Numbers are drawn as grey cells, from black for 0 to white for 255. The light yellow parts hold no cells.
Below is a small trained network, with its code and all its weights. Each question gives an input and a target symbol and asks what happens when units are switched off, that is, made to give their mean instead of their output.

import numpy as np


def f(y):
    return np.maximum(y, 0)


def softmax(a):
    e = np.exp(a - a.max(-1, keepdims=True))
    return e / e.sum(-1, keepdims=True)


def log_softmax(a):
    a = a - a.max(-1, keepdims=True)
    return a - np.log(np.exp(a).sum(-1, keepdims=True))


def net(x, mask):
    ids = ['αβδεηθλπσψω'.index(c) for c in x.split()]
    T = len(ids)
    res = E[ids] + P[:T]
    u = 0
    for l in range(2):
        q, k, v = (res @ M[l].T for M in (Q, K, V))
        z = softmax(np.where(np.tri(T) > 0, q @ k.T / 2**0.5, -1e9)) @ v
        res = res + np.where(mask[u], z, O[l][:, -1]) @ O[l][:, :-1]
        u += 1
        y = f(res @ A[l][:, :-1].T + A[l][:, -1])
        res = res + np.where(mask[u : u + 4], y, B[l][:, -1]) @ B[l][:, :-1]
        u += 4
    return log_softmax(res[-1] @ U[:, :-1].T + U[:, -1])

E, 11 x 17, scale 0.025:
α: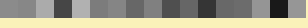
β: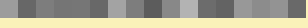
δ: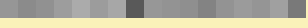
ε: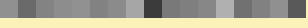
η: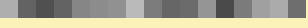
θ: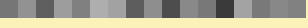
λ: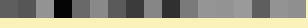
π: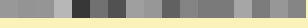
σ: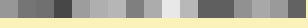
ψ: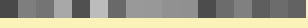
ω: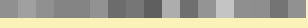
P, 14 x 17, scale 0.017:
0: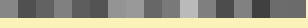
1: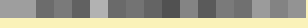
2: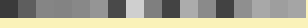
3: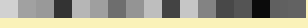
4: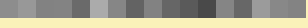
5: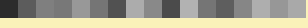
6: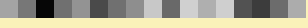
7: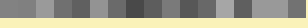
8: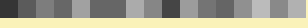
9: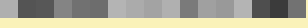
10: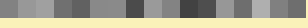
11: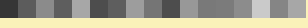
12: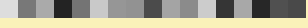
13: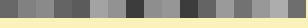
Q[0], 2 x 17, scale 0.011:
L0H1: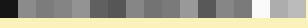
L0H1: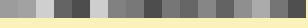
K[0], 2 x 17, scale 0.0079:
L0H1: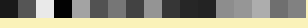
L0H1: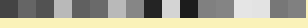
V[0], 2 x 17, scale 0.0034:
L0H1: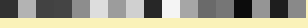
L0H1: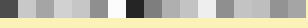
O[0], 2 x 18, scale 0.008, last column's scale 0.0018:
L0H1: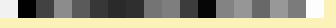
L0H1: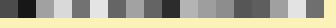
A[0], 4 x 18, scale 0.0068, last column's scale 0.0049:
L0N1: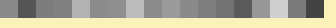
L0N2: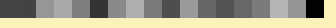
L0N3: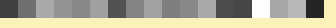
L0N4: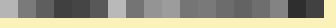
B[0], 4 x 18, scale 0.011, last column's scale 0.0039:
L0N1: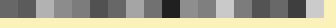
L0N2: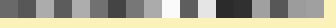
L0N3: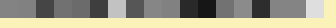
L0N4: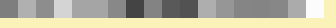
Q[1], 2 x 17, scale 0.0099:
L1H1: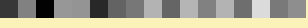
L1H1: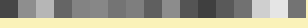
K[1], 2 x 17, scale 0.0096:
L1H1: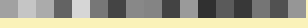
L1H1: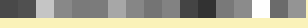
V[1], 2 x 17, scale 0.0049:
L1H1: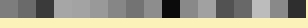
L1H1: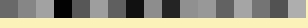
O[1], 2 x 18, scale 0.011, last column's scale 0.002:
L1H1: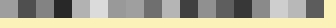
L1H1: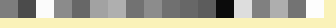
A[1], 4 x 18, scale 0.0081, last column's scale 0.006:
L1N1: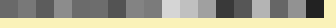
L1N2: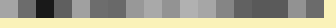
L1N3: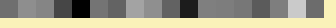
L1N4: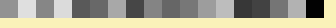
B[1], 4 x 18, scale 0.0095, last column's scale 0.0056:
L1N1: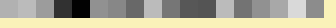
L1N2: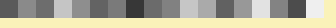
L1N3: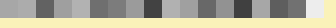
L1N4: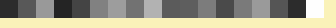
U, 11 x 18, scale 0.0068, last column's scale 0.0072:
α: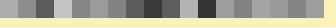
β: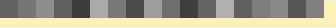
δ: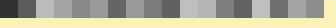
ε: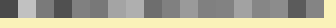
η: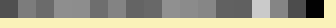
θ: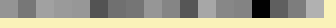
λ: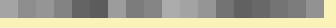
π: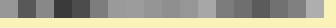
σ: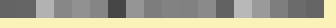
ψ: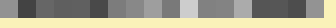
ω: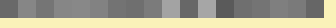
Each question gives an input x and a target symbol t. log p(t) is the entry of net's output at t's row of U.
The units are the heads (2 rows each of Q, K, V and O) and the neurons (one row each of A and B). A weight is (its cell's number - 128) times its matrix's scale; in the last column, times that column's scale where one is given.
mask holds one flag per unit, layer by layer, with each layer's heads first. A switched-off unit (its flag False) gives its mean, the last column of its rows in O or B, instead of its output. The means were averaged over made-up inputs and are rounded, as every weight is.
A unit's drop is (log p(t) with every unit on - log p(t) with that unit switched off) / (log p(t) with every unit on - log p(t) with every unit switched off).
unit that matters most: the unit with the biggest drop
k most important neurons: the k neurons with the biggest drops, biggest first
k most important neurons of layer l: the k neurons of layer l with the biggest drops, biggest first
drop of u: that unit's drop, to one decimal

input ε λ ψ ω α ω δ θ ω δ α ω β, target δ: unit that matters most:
L0H1
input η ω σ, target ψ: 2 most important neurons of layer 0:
L0N1, L0N3
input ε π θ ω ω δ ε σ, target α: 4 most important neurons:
L1N4, L0N4, L0N2, L0N3
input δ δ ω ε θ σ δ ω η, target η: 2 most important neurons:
L0N2, L0N3
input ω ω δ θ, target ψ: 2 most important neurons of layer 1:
L1N4, L1N3
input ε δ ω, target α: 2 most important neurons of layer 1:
L1N3, L1N4
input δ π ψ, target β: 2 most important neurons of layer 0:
L0N2, L0N3
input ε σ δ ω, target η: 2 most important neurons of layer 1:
L1N2, L1N4
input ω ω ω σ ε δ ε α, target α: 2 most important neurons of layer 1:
L1N4, L1N3
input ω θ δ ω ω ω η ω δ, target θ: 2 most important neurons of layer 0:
L0N3, L0N2
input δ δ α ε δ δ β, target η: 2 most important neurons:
L1N2, L1N4
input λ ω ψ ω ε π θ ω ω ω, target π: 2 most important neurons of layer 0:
L0N4, L0N3
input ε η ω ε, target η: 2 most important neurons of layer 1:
L1N2, L1N4
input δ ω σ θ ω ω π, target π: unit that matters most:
L1H1
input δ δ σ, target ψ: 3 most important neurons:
L0N3, L0N1, L0N4
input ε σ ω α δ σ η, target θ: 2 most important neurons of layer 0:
L0N4, L0N1
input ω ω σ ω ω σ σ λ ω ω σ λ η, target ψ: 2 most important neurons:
L0N1, L1N4
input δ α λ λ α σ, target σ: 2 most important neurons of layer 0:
L0N4, L0N1
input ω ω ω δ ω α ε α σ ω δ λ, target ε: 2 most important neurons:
L1N3, L0N3
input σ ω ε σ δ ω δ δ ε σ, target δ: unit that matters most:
L0H1
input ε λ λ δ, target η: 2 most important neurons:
L1N2, L1N4
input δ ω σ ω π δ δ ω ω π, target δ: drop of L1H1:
0.2
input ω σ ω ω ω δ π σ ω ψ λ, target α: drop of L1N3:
0.6
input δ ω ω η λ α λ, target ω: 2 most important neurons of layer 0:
L0N4, L0N1
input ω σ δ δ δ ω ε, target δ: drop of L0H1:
0.5
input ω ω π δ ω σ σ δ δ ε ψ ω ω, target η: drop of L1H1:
1.3
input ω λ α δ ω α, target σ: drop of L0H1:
0.2
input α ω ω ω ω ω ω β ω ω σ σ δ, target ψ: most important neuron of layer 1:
L1N4
